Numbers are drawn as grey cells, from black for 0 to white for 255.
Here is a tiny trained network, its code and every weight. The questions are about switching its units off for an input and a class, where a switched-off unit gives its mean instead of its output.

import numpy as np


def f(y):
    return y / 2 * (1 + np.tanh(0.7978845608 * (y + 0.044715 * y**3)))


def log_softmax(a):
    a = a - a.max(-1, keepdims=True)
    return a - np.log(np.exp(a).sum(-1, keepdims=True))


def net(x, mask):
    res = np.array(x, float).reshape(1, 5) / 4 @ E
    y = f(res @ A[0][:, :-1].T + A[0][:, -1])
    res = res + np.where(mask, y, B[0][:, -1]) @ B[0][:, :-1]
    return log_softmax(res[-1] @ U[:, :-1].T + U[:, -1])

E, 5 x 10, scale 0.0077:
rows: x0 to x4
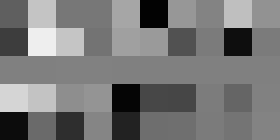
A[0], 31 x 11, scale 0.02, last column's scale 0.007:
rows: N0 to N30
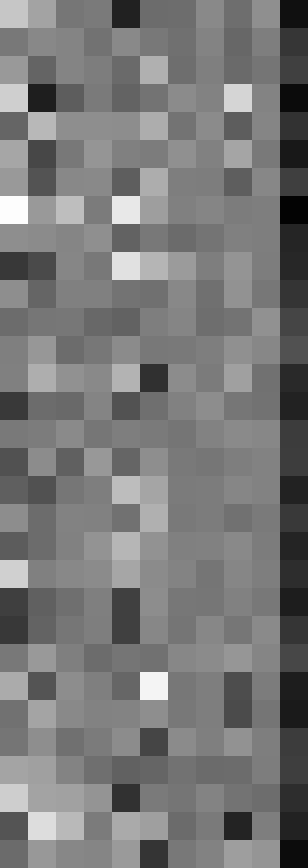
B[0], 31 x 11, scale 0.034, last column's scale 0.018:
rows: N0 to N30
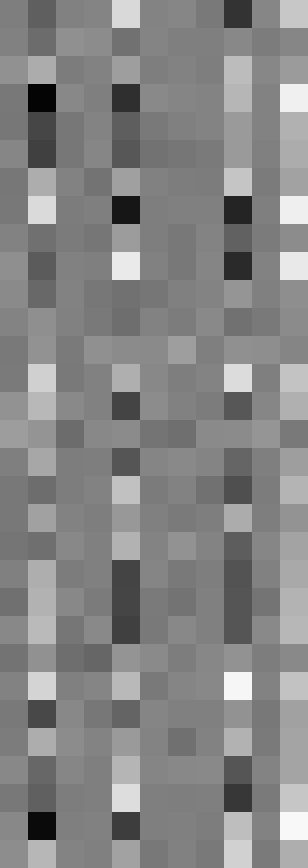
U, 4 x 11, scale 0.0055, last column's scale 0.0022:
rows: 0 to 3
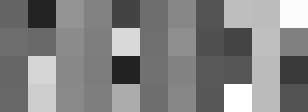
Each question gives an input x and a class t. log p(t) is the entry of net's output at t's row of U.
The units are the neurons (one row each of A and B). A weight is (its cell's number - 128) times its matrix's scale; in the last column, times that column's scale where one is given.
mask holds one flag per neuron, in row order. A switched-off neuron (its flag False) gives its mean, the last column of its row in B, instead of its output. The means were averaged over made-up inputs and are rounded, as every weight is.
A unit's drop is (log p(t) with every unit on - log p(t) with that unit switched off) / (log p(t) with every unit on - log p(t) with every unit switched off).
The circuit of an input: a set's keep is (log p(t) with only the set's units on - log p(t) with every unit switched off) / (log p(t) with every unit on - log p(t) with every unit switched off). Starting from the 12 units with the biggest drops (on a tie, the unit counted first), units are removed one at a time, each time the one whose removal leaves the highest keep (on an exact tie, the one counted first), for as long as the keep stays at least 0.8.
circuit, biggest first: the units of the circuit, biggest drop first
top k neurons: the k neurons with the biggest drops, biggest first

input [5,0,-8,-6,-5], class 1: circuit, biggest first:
N9
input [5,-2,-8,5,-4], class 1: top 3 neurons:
N28, N0, N24
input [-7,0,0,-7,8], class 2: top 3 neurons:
N22, N21, N14
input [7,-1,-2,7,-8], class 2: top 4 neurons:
N7, N9, N20, N17
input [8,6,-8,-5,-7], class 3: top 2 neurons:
N13, N30
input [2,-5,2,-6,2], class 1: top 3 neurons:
N9, N29, N17
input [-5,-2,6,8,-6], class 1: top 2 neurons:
N28, N0
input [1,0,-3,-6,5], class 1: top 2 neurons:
N9, N7
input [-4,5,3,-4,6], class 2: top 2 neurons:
N3, N22
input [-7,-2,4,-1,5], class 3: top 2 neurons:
N24, N7
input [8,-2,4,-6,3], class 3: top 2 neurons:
N13, N30
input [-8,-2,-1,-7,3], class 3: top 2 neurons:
N24, N6
